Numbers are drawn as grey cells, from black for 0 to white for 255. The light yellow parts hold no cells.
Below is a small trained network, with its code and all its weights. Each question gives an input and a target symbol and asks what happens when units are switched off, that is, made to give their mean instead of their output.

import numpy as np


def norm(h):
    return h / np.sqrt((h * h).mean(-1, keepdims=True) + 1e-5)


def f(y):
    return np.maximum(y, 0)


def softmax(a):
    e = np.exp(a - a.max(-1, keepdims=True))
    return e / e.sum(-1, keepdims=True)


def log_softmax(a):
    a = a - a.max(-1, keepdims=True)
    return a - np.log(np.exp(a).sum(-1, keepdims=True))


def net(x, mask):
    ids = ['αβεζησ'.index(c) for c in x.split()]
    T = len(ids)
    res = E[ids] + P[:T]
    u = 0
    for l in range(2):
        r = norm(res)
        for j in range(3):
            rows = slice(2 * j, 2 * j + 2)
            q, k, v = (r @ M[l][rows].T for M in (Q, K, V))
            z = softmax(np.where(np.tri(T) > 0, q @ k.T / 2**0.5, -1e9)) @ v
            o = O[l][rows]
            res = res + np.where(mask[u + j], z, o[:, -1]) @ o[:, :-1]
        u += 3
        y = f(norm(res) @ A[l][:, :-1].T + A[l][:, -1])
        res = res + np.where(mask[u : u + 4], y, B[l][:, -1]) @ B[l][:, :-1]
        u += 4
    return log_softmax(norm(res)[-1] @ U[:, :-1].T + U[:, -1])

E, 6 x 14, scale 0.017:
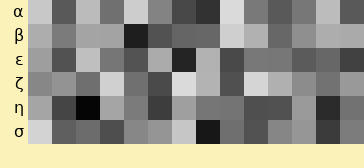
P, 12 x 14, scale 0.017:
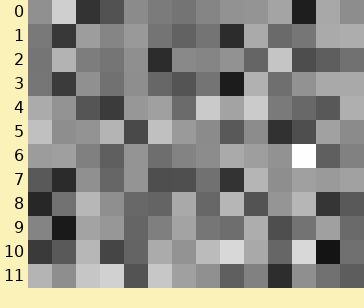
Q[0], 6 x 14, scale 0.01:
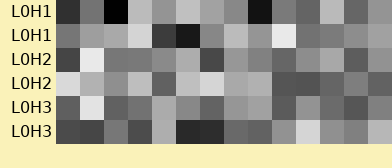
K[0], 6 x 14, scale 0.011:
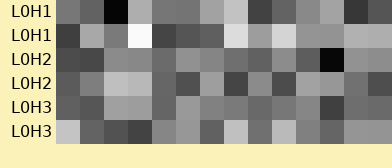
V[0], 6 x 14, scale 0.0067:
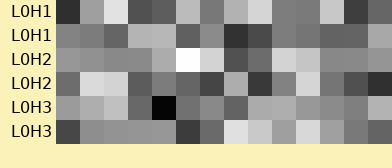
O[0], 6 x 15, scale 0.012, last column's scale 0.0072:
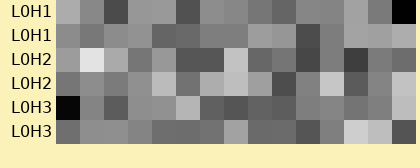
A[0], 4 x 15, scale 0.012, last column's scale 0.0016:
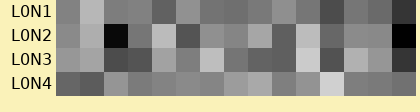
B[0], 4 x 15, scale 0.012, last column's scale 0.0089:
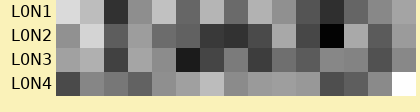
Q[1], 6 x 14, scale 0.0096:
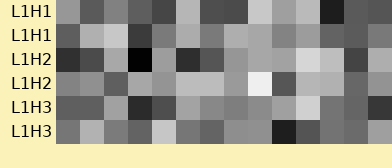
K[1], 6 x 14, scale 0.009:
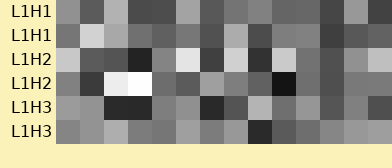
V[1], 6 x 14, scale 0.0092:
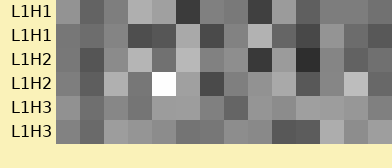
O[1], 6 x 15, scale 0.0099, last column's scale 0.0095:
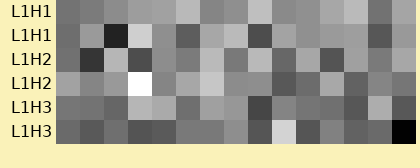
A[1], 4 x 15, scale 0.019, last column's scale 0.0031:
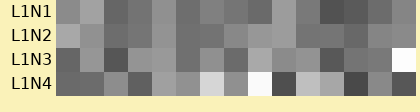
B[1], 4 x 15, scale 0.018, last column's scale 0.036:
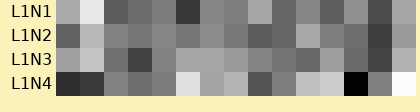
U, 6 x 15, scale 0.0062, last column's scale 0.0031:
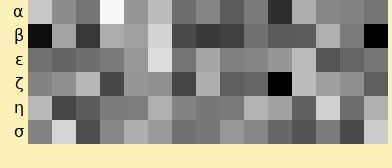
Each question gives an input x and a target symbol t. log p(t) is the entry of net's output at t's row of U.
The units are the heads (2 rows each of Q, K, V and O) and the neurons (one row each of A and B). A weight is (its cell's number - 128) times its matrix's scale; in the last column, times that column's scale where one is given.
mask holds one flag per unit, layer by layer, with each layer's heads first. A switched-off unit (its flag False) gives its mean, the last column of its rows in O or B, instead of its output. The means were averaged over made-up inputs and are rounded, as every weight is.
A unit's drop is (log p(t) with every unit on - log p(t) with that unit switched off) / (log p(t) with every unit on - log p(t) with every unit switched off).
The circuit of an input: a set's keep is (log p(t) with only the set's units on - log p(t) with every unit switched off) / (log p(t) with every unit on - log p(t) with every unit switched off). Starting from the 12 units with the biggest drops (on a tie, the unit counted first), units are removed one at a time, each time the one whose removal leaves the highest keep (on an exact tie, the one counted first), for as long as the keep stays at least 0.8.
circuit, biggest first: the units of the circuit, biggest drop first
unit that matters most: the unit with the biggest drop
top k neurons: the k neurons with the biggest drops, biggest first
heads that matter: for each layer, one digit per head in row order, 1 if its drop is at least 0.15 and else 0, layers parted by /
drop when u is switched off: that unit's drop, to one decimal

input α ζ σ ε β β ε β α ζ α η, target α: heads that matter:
000 / 000
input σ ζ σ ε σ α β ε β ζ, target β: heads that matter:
011 / 000
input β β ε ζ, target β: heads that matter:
001 / 000
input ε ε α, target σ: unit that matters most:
L0N2
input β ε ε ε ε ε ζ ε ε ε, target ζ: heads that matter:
011 / 000
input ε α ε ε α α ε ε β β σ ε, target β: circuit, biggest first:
(L0H3; L1N4; L1N3)
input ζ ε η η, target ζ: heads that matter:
010 / 000
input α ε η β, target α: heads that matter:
010 / 010
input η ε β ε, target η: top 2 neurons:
(L1N4; L1N3)
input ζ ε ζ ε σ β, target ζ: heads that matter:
001 / 000
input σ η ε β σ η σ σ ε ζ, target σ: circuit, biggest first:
(L0H2; L1N4)
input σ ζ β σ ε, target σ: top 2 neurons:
(L1N4; L0N1)
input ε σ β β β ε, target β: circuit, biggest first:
(L1N4; L0H3; L1N3)
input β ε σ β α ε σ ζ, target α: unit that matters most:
L0H2
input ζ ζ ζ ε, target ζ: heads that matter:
000 / 000
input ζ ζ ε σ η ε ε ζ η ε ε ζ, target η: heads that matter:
010 / 000
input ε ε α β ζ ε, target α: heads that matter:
000 / 010
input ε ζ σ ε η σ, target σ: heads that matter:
000 / 010
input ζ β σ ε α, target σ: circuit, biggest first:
(L0H1; L0N2; L1N4)
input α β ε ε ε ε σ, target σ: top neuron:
(L0N2)
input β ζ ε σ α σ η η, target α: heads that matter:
010 / 010
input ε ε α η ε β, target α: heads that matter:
000 / 010
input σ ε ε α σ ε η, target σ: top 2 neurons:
(L0N2; L1N4)
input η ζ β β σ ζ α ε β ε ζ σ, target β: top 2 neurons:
(L1N4; L1N3)
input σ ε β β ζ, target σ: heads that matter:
100 / 000
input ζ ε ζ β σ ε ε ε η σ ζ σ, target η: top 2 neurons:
(L1N4; L1N3)
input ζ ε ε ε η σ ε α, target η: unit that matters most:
L0H2
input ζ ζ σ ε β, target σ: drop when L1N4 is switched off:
0.2
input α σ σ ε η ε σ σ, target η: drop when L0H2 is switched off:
0.9
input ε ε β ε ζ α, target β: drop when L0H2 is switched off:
0.1
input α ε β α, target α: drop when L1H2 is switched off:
0.5
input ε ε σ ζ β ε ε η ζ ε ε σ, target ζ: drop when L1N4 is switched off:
0.6
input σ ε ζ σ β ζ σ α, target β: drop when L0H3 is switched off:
0.4
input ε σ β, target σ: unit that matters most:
L0H1
